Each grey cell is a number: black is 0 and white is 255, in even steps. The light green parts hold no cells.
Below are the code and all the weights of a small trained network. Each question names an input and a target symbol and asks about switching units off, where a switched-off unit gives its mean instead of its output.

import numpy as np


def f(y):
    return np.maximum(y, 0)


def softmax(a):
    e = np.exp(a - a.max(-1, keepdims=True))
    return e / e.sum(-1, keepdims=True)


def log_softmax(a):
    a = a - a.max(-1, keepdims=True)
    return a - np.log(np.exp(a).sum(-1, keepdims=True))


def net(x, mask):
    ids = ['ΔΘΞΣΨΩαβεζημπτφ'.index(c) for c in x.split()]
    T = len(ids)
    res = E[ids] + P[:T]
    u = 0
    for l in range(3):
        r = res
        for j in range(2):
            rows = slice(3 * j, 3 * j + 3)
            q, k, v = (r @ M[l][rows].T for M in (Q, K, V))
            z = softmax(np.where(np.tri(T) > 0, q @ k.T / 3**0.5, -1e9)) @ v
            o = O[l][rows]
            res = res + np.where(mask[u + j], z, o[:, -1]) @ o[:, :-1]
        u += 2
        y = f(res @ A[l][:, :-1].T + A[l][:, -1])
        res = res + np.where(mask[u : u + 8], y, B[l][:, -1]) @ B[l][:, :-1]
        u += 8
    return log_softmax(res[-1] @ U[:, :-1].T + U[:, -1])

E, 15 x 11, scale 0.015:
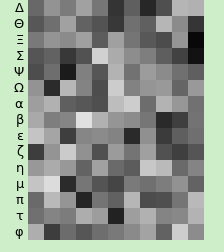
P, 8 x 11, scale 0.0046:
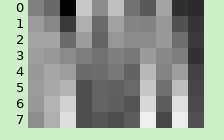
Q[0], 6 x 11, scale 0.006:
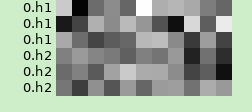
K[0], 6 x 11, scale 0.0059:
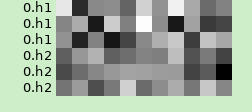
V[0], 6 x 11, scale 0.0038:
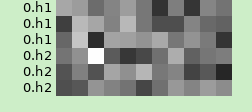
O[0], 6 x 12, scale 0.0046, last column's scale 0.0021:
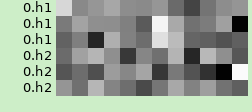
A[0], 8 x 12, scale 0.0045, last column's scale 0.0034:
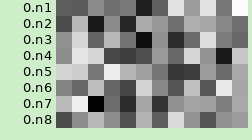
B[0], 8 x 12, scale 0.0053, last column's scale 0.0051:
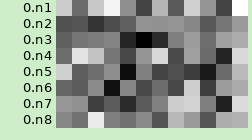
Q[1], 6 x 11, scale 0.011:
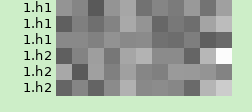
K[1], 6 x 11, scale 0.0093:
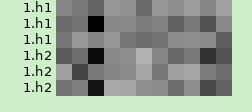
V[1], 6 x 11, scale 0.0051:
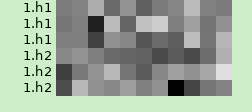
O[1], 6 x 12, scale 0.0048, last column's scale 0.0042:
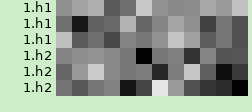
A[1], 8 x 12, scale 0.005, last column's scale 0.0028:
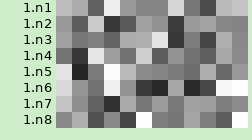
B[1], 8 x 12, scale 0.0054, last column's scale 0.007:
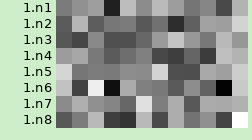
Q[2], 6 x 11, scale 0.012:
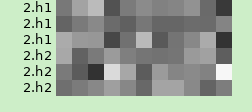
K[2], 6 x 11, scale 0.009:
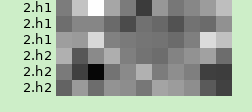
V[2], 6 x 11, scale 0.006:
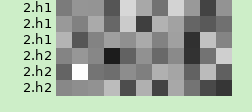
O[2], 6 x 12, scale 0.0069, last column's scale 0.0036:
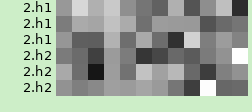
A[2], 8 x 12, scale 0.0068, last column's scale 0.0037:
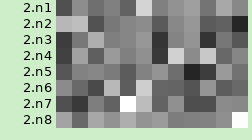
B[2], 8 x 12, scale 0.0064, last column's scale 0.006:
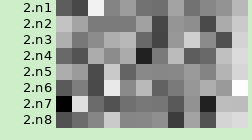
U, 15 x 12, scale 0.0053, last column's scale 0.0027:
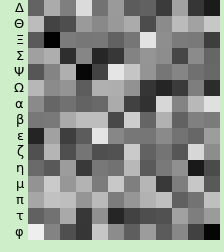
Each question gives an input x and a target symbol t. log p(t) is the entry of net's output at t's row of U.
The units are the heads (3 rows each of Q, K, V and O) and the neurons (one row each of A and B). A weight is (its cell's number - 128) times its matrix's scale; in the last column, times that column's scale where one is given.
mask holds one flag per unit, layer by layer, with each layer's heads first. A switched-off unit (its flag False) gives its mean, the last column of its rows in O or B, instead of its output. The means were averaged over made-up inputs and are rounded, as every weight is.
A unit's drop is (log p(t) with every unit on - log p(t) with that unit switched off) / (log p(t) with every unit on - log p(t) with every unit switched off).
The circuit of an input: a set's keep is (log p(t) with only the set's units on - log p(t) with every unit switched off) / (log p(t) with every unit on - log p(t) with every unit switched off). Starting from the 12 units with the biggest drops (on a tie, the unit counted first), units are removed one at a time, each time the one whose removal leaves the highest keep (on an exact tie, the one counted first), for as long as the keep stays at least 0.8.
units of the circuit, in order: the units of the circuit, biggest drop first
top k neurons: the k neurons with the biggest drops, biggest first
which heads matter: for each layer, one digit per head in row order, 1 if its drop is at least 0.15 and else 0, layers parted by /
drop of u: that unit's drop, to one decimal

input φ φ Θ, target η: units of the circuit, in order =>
(2.h1, 0.n4)
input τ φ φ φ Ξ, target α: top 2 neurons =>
(1.n5, 0.n1)
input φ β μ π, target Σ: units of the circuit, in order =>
(2.h2, 2.n5, 1.h2)
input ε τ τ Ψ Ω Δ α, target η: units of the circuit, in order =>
(1.h2, 2.h1, 0.n3)
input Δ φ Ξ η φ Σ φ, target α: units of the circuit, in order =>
(2.h1, 1.h2, 0.h1)
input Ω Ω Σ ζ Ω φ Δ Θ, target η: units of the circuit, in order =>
(2.h1, 0.n3, 1.h2)
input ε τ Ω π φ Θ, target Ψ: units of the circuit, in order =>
(0.n4, 2.h2, 1.h1, 2.h1)
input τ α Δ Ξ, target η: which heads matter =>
00 / 01 / 11
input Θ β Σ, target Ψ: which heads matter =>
00 / 01 / 11
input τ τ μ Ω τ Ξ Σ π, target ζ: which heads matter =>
00 / 00 / 01
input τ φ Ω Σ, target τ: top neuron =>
(0.n8)
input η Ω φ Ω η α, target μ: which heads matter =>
00 / 11 / 11
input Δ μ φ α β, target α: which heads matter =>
00 / 01 / 10
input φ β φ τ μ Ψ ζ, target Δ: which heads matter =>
00 / 10 / 01
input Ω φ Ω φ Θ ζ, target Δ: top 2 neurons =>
(0.n8, 2.n6)
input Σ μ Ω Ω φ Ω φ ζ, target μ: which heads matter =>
00 / 00 / 01
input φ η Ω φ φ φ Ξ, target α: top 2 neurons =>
(0.n1, 1.n5)
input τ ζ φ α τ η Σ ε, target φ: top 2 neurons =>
(1.n6, 0.n7)
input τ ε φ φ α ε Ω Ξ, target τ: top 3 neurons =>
(2.n4, 1.n4, 0.n6)
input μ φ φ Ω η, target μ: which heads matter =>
00 / 10 / 11
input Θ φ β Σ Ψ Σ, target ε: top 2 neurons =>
(2.n7, 0.n1)
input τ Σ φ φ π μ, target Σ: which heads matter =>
00 / 00 / 00
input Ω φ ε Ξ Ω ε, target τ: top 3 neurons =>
(1.n4, 0.n8, 0.n6)
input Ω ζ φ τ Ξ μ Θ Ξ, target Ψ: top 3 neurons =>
(0.n1, 0.n4, 1.n8)
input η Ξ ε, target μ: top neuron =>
(2.n6)
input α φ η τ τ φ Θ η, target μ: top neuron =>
(0.n8)
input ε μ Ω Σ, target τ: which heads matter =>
00 / 00 / 11
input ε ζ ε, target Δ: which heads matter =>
01 / 10 / 01
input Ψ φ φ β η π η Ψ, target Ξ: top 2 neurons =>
(2.n4, 2.n1)
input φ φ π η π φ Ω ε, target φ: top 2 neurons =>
(1.n6, 0.n5)
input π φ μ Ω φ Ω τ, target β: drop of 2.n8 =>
0.3
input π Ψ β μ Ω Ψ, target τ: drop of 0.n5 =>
0.0
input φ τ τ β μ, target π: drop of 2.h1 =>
0.6
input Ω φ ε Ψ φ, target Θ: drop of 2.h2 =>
-0.2
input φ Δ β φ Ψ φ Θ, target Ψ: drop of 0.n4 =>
0.4
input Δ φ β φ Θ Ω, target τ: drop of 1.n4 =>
0.1
